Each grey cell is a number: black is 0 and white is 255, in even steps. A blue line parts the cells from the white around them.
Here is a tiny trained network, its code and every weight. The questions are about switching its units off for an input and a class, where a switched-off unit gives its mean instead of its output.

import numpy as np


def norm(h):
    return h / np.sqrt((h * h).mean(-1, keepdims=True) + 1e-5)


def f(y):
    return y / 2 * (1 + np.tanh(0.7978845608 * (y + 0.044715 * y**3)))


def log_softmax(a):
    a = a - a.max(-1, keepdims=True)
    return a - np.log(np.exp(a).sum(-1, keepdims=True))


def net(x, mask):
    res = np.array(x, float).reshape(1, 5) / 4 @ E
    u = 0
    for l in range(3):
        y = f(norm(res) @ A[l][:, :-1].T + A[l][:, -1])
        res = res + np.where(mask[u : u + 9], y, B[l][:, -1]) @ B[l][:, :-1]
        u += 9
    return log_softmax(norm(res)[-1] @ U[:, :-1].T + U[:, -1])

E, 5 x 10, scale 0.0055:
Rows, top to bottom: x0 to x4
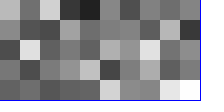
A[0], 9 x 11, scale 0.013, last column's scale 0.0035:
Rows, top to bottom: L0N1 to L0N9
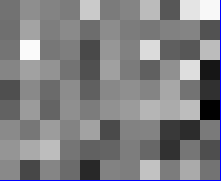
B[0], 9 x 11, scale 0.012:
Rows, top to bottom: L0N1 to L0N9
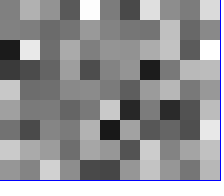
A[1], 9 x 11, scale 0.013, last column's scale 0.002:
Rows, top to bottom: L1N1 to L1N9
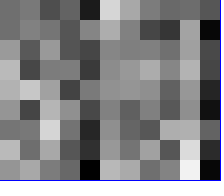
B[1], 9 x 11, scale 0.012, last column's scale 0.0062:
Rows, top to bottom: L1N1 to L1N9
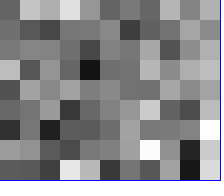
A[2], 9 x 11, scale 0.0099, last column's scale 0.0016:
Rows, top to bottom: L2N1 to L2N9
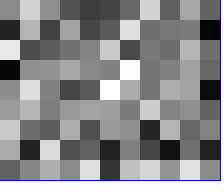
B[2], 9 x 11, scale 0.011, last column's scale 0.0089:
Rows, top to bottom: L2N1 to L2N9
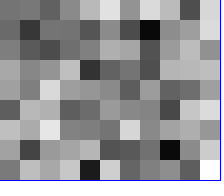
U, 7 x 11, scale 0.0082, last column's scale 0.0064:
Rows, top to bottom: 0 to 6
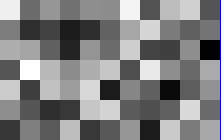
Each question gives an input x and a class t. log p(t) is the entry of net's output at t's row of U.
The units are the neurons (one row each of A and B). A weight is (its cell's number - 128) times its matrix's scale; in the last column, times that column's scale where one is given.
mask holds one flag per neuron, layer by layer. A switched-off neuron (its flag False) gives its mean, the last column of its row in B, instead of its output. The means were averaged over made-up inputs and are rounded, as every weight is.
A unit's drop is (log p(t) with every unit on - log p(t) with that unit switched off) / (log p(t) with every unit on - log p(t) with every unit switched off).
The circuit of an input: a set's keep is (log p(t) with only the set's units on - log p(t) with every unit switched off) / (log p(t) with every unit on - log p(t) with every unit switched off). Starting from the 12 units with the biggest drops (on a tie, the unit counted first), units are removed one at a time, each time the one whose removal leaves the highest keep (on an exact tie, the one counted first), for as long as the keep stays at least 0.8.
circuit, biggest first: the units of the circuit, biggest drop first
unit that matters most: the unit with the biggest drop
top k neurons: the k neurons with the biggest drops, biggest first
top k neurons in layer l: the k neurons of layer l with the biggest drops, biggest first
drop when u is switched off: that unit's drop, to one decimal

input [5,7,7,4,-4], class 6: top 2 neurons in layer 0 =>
[L0N1, L0N7]
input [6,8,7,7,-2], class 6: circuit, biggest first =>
[L0N1, L2N2]
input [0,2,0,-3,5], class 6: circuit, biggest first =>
[L0N4]
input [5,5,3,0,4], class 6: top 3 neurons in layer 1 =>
[L1N9, L1N1, L1N7]
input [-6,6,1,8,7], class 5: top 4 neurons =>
[L0N3, L0N6, L2N3, L0N9]
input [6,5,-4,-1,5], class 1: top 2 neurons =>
[L0N3, L0N9]
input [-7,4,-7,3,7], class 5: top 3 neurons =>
[L0N3, L0N7, L0N9]
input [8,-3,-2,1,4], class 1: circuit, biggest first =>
[L0N3, L1N8]
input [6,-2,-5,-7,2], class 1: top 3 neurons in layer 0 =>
[L0N3, L0N9, L0N8]
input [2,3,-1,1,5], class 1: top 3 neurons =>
[L0N3, L0N9, L1N8]
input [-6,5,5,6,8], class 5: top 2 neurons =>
[L0N6, L0N3]
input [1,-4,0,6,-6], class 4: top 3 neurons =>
[L0N7, L0N3, L2N8]
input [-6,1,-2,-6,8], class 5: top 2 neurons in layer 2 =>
[L2N9, L2N4]
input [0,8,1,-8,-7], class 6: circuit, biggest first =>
[L0N1]
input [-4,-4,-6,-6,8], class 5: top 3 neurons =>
[L1N2, L0N3, L0N6]
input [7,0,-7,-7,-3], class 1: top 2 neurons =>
[L0N3, L0N1]
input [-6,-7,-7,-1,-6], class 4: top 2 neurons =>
[L0N7, L0N3]
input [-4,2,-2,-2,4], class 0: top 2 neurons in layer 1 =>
[L1N1, L1N7]
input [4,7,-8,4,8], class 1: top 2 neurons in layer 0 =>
[L0N3, L0N7]
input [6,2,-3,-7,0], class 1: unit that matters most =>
L0N3
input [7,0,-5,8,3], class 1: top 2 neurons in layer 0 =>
[L0N3, L0N1]
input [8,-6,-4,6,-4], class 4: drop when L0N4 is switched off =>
-0.1
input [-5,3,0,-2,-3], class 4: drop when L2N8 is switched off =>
0.1
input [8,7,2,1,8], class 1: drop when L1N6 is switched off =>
0.1
